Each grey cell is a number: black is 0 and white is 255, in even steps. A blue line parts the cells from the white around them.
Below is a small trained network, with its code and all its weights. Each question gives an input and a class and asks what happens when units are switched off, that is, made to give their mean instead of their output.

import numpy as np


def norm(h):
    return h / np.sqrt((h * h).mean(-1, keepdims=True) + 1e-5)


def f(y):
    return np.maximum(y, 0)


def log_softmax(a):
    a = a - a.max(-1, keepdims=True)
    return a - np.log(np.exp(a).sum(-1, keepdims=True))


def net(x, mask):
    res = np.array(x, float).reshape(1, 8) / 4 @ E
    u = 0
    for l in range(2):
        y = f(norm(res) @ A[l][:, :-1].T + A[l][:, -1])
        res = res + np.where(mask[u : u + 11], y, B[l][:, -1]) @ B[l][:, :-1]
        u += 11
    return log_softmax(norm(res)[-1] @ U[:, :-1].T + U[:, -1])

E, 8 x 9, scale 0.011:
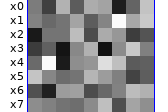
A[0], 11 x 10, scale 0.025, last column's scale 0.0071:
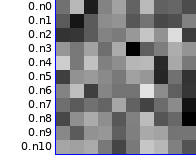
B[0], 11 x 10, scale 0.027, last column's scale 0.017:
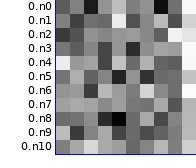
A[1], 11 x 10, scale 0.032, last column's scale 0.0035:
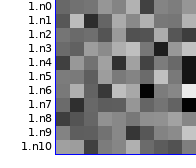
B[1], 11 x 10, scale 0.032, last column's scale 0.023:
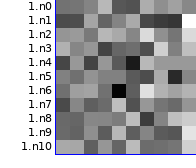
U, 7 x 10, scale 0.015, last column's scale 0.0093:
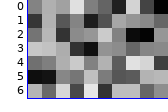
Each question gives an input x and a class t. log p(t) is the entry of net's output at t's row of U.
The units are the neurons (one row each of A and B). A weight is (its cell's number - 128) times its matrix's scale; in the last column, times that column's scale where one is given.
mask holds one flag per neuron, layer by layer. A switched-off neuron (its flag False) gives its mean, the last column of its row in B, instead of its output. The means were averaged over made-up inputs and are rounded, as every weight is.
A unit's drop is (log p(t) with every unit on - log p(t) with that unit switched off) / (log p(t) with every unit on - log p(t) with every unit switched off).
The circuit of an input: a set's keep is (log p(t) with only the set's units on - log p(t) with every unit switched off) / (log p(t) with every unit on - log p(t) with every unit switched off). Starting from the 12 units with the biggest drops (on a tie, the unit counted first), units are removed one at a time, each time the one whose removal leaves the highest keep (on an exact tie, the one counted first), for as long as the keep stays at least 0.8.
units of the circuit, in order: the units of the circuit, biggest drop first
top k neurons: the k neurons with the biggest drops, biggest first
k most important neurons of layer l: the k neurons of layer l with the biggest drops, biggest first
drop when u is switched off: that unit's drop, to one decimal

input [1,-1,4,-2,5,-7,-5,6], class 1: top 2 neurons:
(0.n5 1.n4)
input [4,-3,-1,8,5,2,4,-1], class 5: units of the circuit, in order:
(0.n4)
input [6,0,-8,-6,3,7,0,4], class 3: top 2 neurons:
(0.n3 0.n1)
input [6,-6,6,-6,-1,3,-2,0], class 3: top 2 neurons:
(0.n4 1.n6)
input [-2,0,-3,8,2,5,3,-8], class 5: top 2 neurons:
(0.n3 0.n4)
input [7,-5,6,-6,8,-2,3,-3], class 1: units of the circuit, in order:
(0.n5 1.n4)
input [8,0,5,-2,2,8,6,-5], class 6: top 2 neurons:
(0.n1 0.n0)
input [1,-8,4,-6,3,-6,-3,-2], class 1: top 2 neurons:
(0.n5 1.n4)
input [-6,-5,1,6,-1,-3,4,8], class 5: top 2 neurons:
(0.n4 1.n8)
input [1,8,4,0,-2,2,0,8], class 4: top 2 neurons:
(0.n2 1.n3)
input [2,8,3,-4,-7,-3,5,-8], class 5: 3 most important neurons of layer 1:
(1.n8 1.n2 1.n6)
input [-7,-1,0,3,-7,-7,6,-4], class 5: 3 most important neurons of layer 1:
(1.n8 1.n3 1.n6)
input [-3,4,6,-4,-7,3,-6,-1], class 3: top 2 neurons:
(0.n4 0.n5)
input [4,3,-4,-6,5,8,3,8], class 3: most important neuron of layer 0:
(0.n3)
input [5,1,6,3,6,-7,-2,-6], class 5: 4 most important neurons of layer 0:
(0.n2 0.n4 0.n1 0.n7)
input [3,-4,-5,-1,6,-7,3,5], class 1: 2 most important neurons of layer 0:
(0.n6 0.n0)
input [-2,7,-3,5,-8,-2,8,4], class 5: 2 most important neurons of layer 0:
(0.n2 0.n4)
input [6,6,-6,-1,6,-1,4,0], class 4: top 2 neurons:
(0.n2 1.n9)
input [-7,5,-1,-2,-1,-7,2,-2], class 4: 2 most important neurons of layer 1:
(1.n1 1.n9)
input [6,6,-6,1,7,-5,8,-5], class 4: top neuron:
(0.n2)
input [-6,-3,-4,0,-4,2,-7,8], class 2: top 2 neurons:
(0.n2 0.n10)
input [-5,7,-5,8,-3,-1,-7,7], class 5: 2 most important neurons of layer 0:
(0.n4 0.n3)
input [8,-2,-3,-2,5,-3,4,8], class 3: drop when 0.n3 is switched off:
0.2
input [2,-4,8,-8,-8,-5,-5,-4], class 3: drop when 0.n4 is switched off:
0.5
